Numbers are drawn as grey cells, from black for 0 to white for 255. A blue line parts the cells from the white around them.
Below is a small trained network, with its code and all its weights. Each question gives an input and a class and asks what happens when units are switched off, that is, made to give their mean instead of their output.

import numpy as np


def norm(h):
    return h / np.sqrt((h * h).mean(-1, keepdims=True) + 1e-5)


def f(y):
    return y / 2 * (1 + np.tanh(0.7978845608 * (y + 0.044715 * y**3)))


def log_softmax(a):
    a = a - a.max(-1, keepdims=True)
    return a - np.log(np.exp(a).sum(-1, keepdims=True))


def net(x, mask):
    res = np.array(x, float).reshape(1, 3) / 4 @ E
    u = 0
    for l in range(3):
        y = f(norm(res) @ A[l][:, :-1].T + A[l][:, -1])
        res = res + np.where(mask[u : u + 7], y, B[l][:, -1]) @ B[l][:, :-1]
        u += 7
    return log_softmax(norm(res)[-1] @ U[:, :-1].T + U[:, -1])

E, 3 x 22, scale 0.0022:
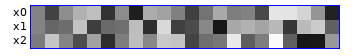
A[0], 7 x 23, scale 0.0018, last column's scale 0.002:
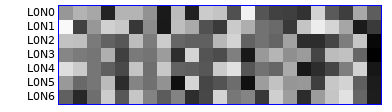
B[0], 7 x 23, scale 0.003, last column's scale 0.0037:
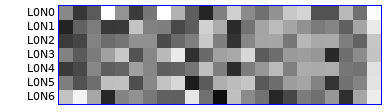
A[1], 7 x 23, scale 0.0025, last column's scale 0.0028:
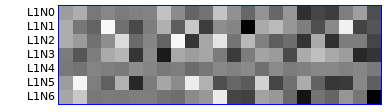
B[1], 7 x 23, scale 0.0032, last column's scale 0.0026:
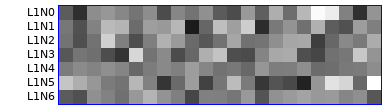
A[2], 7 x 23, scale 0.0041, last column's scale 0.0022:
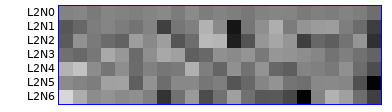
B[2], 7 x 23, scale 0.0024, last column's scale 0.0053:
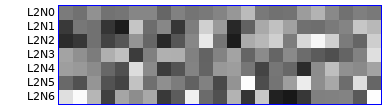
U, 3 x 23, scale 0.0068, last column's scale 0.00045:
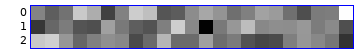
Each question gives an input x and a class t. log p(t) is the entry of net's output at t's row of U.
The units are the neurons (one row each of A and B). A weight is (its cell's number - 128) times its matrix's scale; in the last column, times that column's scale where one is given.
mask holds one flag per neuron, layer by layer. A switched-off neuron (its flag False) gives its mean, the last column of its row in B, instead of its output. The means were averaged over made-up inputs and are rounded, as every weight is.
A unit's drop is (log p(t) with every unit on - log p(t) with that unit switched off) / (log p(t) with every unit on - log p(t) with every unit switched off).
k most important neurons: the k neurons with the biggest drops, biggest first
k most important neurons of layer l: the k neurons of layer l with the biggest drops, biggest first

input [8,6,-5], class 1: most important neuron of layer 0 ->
L0N1
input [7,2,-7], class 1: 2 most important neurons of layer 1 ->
L1N5, L1N3
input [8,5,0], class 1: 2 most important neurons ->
L0N1, L0N0
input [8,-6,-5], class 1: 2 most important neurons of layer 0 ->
L0N1, L0N5
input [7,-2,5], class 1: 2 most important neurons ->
L0N1, L0N6
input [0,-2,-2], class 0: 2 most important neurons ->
L0N0, L1N5
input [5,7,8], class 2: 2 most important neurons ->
L1N5, L0N0
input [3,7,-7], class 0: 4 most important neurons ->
L0N5, L1N5, L0N3, L1N1
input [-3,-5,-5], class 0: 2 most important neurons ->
L0N0, L1N5
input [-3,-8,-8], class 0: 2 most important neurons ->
L0N0, L1N2
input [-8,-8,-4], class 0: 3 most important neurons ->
L0N0, L0N1, L1N2
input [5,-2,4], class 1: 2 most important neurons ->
L0N6, L0N1
